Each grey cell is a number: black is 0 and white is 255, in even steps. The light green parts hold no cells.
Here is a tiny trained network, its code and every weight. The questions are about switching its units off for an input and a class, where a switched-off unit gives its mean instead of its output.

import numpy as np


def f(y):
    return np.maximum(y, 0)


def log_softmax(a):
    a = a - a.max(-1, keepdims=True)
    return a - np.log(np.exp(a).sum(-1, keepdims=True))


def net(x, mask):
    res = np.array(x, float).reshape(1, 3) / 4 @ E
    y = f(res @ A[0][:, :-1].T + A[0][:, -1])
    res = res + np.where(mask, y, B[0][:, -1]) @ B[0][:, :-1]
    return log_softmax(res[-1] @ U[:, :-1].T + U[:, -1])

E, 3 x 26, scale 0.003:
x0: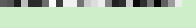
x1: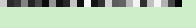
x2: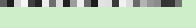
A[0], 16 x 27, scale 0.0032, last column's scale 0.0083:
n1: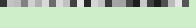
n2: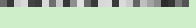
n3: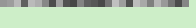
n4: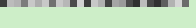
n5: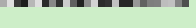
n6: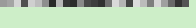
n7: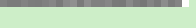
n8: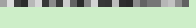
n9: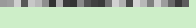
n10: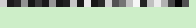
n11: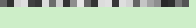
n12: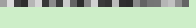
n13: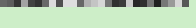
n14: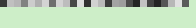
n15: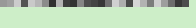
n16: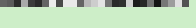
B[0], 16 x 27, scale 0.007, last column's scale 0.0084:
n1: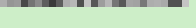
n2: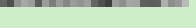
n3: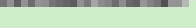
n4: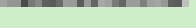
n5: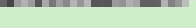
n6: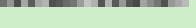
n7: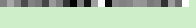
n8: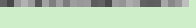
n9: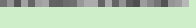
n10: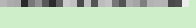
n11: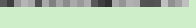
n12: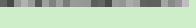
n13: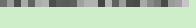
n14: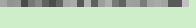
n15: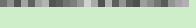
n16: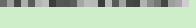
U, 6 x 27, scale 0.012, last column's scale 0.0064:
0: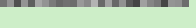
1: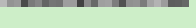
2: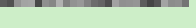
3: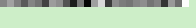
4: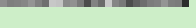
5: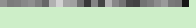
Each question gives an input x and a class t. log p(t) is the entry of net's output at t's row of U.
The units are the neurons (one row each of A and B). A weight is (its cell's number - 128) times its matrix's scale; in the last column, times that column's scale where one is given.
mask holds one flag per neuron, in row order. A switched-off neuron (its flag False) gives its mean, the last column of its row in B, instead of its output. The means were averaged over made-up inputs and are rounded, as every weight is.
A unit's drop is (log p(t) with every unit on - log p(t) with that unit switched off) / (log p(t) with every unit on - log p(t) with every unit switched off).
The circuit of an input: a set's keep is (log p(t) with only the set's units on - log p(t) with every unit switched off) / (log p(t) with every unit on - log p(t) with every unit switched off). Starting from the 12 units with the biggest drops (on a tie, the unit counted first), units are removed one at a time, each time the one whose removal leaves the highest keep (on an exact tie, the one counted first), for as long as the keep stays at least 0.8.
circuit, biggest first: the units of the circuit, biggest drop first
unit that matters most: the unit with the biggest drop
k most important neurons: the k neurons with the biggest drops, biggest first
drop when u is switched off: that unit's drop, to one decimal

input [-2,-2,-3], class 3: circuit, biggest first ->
[n11, n10, n16]
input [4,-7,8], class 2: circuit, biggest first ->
[n11]
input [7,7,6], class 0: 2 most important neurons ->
[n16, n13]
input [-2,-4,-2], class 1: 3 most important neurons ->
[n1, n14, n4]
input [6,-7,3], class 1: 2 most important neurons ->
[n1, n14]
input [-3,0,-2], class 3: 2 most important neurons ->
[n16, n13]
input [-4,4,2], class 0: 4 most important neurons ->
[n1, n14, n4, n6]
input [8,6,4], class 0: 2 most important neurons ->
[n16, n13]
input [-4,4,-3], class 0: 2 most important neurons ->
[n1, n14]
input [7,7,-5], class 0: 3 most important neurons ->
[n16, n13, n1]
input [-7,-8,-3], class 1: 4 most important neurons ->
[n1, n14, n4, n16]
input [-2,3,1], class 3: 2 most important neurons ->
[n1, n14]
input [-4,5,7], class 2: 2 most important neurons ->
[n11, n2]
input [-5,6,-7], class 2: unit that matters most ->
n5
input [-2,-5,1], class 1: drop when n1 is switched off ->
0.2
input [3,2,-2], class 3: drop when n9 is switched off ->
0.1
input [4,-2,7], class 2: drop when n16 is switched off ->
0.0
